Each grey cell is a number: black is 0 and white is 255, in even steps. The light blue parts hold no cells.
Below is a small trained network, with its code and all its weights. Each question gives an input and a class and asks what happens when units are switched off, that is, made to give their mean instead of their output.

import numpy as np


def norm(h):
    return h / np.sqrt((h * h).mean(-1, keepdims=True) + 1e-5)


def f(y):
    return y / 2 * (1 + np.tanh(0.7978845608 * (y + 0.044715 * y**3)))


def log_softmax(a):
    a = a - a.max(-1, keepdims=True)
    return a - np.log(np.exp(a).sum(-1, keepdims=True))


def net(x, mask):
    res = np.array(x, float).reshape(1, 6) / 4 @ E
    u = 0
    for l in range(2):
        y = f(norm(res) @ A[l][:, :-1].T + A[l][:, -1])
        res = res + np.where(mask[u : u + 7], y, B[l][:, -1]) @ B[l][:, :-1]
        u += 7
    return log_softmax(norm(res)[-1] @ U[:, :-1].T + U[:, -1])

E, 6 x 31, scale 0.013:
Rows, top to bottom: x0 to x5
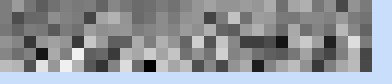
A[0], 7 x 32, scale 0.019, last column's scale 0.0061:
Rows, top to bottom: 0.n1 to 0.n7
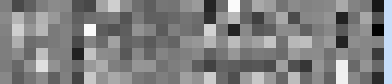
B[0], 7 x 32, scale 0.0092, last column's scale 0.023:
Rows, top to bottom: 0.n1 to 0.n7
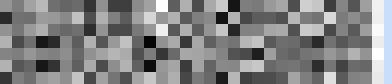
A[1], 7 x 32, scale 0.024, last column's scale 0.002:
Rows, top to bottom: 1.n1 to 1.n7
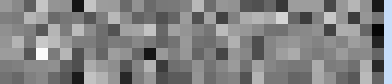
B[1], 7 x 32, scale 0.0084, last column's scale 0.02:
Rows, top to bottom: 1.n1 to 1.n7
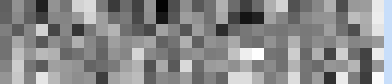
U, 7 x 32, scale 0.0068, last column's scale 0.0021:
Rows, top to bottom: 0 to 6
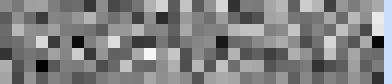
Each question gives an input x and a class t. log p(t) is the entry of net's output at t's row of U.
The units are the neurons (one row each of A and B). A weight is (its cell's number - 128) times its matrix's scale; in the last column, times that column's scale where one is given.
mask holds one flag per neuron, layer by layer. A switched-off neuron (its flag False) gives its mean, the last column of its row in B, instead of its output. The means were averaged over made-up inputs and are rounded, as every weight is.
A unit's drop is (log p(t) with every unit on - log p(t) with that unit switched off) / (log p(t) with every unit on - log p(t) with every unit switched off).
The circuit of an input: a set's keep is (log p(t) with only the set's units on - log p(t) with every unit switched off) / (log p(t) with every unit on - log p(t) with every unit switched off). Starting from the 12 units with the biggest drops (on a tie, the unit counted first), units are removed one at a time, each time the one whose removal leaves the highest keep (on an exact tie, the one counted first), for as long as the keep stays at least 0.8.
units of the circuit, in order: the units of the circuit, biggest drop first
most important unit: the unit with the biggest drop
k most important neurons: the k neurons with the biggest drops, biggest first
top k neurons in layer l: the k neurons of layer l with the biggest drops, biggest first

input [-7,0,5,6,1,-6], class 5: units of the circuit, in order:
(0.n6)
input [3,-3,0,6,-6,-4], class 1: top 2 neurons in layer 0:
(0.n5, 0.n1)
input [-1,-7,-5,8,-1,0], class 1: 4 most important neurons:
(0.n5, 1.n1, 0.n1, 1.n5)
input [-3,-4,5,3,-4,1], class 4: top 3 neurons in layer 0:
(0.n7, 0.n1, 0.n4)
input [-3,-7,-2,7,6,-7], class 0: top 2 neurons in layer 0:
(0.n5, 0.n3)
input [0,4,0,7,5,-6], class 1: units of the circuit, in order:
(1.n1, 0.n3)
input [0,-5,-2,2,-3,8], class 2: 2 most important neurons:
(1.n5, 0.n1)
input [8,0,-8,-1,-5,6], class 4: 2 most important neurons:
(0.n2, 0.n6)
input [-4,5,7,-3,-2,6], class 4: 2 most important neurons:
(0.n7, 0.n3)
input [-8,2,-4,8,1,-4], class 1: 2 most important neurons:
(1.n1, 0.n4)
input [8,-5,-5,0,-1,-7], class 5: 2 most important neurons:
(0.n4, 1.n5)
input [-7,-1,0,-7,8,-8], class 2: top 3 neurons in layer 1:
(1.n7, 1.n6, 1.n1)
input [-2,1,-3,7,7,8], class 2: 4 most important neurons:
(1.n5, 0.n5, 1.n2, 1.n4)
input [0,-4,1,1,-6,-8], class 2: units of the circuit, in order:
(1.n7)
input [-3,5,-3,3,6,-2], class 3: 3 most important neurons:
(1.n3, 0.n3, 0.n5)
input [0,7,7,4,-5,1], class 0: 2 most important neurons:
(0.n1, 0.n2)
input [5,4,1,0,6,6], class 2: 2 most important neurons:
(1.n5, 0.n3)
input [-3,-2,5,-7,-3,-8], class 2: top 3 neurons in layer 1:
(1.n7, 1.n1, 1.n6)
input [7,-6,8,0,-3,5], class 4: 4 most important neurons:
(0.n7, 0.n1, 0.n6, 1.n3)
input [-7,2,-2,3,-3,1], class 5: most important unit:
0.n6
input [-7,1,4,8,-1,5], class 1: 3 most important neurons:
(1.n1, 0.n5, 0.n4)
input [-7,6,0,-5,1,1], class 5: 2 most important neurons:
(0.n6, 0.n3)
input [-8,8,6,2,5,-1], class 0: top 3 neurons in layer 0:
(0.n1, 0.n4, 0.n2)
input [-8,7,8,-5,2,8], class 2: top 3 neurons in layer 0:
(0.n3, 0.n2, 0.n4)
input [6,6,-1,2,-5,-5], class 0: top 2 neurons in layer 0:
(0.n1, 0.n6)
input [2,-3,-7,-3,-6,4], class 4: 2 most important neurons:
(0.n2, 1.n3)
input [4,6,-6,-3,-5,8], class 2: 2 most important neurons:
(1.n5, 0.n3)
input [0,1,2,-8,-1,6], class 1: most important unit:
1.n2
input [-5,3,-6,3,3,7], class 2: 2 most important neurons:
(1.n5, 0.n7)
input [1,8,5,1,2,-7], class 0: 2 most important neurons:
(0.n1, 1.n5)
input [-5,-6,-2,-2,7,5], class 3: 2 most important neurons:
(1.n3, 0.n1)
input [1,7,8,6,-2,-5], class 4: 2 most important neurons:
(0.n7, 0.n3)
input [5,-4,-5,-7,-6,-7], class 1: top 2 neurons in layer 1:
(1.n2, 1.n5)
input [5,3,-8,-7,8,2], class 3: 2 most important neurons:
(1.n3, 0.n7)
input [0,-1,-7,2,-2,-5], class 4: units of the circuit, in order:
(0.n2)
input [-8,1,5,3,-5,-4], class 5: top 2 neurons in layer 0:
(0.n6, 0.n2)
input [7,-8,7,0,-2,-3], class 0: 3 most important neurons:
(0.n3, 0.n2, 0.n6)
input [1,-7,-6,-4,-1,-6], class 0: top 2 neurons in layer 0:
(0.n3, 0.n7)
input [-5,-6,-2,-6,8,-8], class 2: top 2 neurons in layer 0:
(0.n1, 0.n3)
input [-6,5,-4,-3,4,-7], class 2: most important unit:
1.n7
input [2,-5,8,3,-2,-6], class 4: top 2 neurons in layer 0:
(0.n7, 0.n1)
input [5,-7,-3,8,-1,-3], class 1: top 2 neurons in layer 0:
(0.n5, 0.n1)
